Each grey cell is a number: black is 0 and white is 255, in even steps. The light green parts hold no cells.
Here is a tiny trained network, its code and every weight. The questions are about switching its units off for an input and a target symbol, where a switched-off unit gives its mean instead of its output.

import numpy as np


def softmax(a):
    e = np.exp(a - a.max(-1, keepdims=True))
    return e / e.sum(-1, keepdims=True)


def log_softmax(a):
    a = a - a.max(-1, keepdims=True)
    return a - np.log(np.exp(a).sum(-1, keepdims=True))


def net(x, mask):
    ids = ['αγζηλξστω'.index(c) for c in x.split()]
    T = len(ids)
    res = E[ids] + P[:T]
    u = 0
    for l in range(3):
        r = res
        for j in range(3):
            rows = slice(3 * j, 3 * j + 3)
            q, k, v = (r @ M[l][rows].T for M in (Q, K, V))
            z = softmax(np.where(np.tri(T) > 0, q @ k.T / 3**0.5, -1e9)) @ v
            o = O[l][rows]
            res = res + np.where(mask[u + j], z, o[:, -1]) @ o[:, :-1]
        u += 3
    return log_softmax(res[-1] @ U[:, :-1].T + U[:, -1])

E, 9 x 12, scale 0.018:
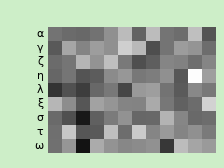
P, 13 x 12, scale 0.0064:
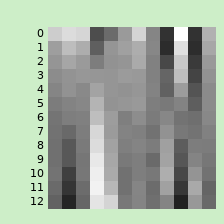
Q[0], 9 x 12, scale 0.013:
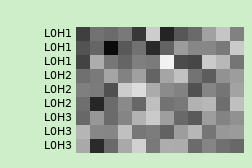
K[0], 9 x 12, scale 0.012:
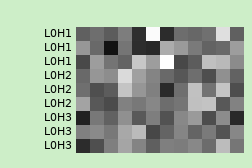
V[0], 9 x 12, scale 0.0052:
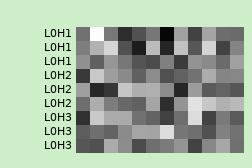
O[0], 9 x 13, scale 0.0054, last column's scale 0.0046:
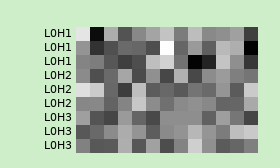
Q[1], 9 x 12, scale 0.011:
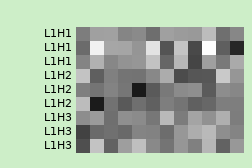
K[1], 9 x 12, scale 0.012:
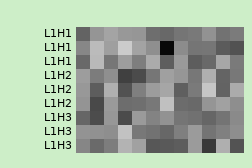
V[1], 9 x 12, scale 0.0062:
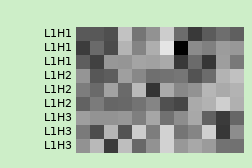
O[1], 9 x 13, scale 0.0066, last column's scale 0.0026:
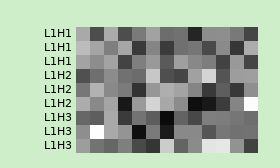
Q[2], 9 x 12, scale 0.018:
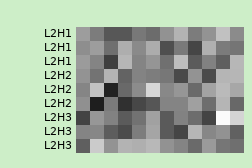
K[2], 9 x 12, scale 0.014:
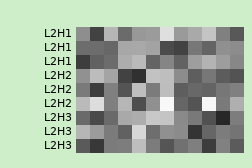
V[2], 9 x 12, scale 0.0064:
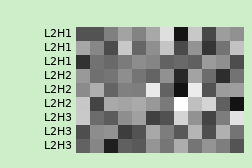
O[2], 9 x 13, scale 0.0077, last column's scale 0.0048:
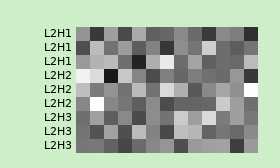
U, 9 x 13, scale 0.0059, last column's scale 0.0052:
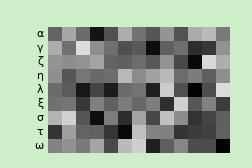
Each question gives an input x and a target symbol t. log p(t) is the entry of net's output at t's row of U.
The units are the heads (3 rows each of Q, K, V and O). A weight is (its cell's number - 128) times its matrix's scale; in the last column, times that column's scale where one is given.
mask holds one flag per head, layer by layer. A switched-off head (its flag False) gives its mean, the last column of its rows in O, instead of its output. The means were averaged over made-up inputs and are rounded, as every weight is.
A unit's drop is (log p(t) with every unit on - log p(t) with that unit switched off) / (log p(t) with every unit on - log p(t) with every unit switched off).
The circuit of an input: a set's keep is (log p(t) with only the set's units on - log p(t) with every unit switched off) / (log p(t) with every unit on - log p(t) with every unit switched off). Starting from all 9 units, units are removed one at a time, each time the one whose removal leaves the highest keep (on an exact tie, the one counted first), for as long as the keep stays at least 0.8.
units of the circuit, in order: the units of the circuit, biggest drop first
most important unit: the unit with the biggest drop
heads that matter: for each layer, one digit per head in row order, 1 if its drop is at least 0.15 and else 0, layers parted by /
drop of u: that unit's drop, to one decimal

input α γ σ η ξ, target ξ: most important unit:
L0H1
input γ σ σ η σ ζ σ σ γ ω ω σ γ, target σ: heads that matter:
010 / 000 / 010
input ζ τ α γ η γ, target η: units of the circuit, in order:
[L2H2; L2H3]
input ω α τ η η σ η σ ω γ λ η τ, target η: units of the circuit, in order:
[L1H3; L2H2; L0H1]
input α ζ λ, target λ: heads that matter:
100 / 000 / 010
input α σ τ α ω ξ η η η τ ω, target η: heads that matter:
000 / 000 / 011
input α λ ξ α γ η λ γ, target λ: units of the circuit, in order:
[L2H2; L2H3]
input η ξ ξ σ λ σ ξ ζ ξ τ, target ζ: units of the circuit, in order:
[L2H3; L1H3]
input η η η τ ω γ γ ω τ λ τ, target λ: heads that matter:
000 / 000 / 010
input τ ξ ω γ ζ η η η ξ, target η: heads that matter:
000 / 000 / 010
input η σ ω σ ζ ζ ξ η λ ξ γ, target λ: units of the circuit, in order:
[L2H2; L0H3]
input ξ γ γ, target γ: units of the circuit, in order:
[L2H3; L1H1]
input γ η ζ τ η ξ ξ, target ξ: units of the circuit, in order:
[L2H1; L1H2; L0H1]
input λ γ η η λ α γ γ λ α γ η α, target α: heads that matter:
100 / 100 / 010
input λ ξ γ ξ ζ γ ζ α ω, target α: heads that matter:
100 / 000 / 010
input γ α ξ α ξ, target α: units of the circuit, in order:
[L2H2]
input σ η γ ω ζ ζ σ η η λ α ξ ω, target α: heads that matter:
100 / 100 / 110
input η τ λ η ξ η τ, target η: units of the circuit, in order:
[L2H2; L2H3; L1H3]
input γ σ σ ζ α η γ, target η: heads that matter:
000 / 001 / 011
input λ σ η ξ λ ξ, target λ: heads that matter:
000 / 000 / 011
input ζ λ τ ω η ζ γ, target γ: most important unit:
L0H1
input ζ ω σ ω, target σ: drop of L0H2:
0.3
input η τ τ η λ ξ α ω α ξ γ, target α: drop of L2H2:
1.3
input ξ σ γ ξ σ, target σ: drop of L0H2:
0.5
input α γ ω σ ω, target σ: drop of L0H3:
0.0
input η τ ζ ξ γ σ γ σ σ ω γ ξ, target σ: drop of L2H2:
0.2
